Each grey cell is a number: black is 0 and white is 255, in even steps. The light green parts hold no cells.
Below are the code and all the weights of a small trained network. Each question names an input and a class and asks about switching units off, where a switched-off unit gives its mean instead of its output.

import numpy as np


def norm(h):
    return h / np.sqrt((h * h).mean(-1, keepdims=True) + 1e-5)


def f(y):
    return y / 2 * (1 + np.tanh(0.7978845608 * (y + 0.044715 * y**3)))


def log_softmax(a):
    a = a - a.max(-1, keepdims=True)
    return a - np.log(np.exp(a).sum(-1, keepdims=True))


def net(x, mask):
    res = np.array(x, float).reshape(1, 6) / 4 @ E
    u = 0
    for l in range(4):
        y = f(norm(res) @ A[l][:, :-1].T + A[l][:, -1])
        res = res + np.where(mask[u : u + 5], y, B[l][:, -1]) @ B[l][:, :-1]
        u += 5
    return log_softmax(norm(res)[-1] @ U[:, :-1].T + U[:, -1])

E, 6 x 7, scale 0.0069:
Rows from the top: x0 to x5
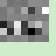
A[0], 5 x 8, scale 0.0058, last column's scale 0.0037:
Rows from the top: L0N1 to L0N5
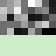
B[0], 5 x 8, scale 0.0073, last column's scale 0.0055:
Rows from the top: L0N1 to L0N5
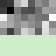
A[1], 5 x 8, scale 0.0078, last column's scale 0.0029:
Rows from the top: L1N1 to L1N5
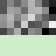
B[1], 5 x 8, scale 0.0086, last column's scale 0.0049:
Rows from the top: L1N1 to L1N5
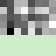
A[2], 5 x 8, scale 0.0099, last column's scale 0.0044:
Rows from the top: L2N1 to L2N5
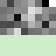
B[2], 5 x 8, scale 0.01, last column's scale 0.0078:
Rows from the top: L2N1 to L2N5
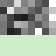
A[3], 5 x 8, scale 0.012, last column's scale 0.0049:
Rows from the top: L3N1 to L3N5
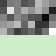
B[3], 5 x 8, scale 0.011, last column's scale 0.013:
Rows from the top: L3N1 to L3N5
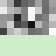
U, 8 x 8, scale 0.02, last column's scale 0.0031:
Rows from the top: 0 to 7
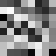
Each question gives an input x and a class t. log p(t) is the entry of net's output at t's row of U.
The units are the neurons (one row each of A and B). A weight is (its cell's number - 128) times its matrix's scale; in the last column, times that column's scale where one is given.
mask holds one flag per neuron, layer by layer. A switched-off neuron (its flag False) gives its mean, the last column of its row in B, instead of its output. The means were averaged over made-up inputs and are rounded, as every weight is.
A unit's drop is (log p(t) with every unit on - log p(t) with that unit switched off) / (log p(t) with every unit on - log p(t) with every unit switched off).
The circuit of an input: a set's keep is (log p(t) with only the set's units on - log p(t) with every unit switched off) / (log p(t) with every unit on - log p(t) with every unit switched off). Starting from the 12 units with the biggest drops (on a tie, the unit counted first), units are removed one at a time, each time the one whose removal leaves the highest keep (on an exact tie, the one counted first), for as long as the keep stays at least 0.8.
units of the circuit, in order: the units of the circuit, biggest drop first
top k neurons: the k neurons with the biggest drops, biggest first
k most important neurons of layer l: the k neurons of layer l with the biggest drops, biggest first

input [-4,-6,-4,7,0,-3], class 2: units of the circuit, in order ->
L2N2
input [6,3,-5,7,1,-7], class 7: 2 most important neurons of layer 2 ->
L2N5, L2N1
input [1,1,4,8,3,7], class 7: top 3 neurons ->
L2N1, L3N1, L3N3
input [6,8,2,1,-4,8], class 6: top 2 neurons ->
L3N2, L2N2
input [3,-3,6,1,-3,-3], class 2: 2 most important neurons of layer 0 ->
L0N1, L0N3
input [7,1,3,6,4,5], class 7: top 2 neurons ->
L2N1, L3N1
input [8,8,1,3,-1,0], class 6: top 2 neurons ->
L2N3, L3N2
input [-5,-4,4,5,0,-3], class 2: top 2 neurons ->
L2N3, L0N3
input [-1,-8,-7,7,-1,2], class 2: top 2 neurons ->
L2N3, L2N2
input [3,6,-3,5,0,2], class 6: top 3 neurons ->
L2N3, L3N2, L1N3
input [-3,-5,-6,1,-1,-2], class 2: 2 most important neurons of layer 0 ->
L0N1, L0N3
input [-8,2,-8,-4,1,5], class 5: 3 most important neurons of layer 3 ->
L3N5, L3N4, L3N3
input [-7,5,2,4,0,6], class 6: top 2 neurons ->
L2N3, L3N2
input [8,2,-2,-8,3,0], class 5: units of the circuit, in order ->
L3N5
